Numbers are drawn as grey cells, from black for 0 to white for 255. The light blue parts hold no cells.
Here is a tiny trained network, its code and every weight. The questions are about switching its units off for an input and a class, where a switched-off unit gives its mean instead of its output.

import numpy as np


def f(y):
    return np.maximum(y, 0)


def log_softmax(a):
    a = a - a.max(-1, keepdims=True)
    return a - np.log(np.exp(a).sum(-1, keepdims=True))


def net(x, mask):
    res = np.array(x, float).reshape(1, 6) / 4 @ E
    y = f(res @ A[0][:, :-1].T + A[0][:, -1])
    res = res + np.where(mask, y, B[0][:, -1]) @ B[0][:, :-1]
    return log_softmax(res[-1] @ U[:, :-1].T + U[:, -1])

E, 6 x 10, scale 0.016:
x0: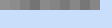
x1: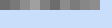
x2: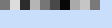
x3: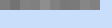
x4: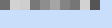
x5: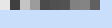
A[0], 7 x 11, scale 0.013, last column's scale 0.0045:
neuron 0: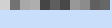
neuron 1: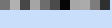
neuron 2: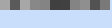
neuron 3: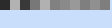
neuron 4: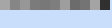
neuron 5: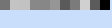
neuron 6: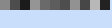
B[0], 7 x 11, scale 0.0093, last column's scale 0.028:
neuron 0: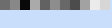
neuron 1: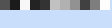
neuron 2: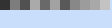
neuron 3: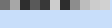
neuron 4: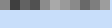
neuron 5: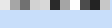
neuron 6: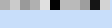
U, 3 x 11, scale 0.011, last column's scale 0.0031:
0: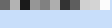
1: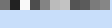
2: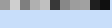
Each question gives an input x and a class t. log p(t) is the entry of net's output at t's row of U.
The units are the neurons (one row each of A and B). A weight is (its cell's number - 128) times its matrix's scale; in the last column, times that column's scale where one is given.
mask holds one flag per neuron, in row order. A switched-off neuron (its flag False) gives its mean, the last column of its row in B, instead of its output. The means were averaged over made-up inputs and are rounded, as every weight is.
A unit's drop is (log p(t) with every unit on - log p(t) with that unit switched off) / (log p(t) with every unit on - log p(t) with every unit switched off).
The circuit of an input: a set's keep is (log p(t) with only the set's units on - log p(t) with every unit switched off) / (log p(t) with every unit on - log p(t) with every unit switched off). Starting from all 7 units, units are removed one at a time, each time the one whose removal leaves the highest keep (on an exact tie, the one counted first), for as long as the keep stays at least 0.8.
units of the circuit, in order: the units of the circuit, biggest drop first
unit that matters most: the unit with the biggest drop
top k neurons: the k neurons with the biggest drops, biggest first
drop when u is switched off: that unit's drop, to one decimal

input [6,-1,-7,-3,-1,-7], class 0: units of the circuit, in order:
[neuron 1]
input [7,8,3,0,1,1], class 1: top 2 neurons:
[neuron 1; neuron 3]
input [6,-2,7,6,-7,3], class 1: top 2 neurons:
[neuron 1; neuron 5]
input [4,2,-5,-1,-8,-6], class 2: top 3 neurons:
[neuron 6; neuron 1; neuron 0]
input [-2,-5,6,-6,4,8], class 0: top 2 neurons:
[neuron 0; neuron 2]
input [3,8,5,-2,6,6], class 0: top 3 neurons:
[neuron 0; neuron 6; neuron 2]
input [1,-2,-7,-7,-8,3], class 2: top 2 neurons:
[neuron 1; neuron 6]
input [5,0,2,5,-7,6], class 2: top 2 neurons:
[neuron 6; neuron 3]
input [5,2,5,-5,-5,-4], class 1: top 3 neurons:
[neuron 1; neuron 5; neuron 0]
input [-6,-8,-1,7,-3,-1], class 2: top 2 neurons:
[neuron 1; neuron 0]
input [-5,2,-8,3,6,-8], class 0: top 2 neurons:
[neuron 1; neuron 3]
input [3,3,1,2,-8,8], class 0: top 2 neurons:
[neuron 0; neuron 2]
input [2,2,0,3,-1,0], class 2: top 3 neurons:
[neuron 1; neuron 3; neuron 0]
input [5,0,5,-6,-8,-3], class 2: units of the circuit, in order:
[neuron 6]
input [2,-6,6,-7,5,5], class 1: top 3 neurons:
[neuron 1; neuron 3; neuron 6]
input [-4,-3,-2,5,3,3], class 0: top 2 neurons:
[neuron 1; neuron 6]
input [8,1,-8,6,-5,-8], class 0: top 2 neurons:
[neuron 1; neuron 3]
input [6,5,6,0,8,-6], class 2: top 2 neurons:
[neuron 5; neuron 0]
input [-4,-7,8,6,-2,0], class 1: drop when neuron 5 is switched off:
0.0
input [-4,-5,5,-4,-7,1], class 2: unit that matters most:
neuron 6
